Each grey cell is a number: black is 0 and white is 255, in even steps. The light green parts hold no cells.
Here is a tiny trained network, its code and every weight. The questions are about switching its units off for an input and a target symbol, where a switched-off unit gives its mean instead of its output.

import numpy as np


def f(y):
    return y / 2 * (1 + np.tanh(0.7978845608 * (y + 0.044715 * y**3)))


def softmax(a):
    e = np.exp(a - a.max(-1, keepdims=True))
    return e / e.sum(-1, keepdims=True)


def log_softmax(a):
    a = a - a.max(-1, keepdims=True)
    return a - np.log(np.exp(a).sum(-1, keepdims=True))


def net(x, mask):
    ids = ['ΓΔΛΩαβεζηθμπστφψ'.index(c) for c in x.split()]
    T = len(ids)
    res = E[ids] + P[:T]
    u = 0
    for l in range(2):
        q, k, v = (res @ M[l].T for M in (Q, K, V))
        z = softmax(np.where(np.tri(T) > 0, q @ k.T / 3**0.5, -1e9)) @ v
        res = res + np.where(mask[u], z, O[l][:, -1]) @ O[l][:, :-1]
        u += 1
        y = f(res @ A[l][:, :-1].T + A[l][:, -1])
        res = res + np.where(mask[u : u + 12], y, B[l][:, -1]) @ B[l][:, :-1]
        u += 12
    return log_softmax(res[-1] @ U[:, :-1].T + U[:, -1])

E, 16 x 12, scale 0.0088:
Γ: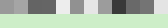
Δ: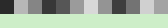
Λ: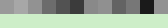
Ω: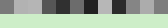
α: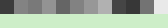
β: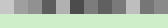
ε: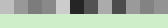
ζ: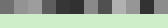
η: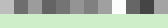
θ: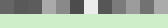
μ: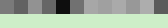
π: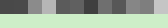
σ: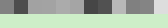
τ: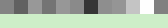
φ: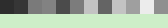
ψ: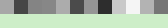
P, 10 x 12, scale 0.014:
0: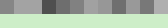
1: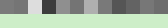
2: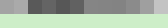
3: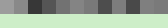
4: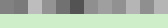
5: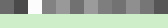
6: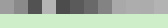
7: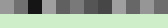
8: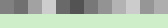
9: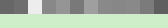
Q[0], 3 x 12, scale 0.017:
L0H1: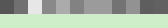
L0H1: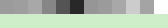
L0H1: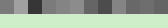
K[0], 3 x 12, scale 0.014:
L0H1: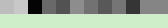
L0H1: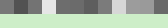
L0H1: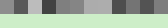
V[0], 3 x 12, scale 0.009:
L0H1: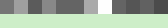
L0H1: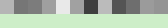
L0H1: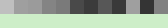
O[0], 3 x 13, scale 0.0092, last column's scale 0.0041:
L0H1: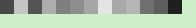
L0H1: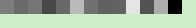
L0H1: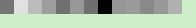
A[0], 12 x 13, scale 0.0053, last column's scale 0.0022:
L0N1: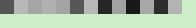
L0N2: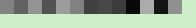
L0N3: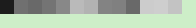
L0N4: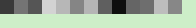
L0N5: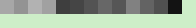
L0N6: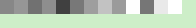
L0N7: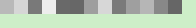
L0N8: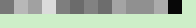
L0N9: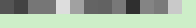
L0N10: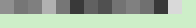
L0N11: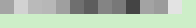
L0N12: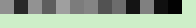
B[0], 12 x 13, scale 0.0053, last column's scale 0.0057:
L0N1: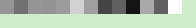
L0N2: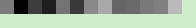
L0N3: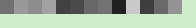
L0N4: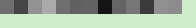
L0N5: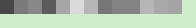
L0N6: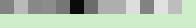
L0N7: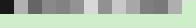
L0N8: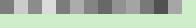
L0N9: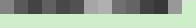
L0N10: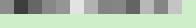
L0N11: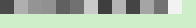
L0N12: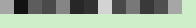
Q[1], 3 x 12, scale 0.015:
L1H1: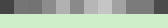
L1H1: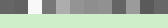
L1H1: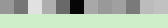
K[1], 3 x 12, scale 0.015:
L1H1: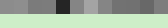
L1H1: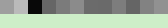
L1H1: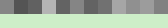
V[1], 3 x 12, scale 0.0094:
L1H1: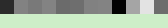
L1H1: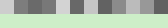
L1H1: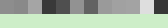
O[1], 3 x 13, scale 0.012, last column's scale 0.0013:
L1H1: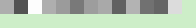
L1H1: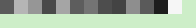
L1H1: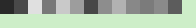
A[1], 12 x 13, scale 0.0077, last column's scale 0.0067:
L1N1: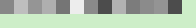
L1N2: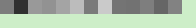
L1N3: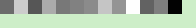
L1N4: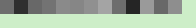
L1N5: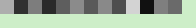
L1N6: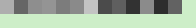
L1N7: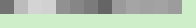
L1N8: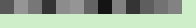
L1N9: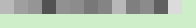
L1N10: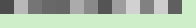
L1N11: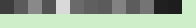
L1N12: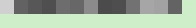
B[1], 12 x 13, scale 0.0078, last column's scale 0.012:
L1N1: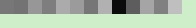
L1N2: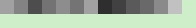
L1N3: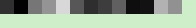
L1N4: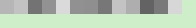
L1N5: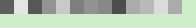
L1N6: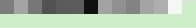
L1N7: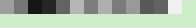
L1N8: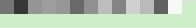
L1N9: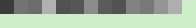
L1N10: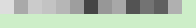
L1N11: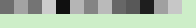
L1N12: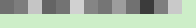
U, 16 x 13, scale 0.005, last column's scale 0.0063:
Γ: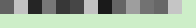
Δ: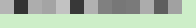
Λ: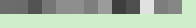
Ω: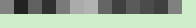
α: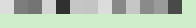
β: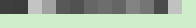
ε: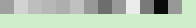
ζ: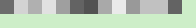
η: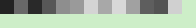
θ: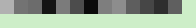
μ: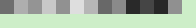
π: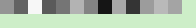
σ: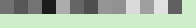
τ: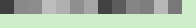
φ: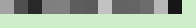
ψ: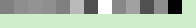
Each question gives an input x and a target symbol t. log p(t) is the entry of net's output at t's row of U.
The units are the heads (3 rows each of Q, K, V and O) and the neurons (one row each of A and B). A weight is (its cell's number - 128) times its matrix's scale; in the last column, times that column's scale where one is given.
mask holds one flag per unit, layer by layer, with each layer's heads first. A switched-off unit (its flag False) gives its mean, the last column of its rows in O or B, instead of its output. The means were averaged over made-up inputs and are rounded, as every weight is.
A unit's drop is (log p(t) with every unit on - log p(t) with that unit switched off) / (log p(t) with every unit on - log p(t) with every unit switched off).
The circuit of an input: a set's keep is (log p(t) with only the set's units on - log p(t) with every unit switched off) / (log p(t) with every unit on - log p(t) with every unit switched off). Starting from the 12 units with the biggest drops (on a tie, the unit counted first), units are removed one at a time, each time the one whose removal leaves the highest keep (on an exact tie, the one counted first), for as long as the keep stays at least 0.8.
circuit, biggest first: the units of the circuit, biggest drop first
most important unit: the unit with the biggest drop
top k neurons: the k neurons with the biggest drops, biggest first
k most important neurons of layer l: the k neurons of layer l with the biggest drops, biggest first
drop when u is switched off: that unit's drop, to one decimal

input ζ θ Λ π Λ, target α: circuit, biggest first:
(L1H1)
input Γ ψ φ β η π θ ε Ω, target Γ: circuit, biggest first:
(L1H1 L1N8 L1N10)
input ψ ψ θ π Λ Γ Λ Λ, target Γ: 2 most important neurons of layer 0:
(L0N4 L0N1)
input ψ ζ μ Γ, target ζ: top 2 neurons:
(L1N6 L1N4)
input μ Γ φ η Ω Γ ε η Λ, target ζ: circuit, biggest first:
(L1H1 L1N10 L1N7 L0N6)
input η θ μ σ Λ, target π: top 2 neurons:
(L1N12 L1N7)
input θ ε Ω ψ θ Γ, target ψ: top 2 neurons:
(L1N11 L1N6)
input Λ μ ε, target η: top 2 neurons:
(L1N7 L0N7)
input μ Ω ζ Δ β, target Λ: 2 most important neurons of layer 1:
(L1N1 L1N7)
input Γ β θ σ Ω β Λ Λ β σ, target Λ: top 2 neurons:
(L1N1 L0N1)
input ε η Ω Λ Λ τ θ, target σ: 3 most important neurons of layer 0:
(L0N6 L0N1 L0N11)
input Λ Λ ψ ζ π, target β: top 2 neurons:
(L1N8 L1N11)
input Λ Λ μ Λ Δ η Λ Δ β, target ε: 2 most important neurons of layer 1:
(L1N10 L1N6)
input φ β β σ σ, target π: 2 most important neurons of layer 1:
(L1N12 L1N7)
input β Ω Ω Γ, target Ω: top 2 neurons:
(L1N7 L1N2)
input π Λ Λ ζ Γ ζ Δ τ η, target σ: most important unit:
L0H1
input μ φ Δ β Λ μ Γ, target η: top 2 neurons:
(L1N7 L0N7)
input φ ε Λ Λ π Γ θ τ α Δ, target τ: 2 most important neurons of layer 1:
(L1N5 L1N7)
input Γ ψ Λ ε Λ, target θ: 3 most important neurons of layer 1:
(L1N3 L1N7 L1N10)
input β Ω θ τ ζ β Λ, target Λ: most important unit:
L0H1
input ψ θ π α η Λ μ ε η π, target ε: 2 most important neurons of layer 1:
(L1N10 L1N6)
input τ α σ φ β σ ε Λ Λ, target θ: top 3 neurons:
(L1N3 L1N7 L0N6)
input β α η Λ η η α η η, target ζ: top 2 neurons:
(L1N10 L1N7)
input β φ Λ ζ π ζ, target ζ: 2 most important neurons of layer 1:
(L1N6 L1N4)
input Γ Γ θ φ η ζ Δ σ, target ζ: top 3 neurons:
(L1N6 L1N4 L1N7)
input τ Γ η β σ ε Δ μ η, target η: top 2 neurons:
(L1N7 L1N6)
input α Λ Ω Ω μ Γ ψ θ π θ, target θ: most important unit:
L1N6
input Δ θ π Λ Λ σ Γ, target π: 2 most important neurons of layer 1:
(L1N12 L1N7)
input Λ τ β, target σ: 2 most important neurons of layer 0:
(L0N1 L0N6)
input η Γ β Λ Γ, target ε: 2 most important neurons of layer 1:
(L1N10 L1N6)
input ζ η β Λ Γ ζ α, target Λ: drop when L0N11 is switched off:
0.1
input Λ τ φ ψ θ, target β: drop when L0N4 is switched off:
0.1
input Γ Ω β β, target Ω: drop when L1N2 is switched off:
0.2
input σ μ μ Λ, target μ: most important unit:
L1H1
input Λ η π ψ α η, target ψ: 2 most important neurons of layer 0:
(L0N12 L0N2)
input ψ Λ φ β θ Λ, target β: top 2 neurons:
(L1N8 L1N7)
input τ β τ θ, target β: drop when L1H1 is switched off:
0.4
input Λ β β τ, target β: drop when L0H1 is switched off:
0.4
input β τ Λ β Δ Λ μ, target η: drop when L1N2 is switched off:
0.0
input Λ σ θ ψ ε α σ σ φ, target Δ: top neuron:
(L1N7)
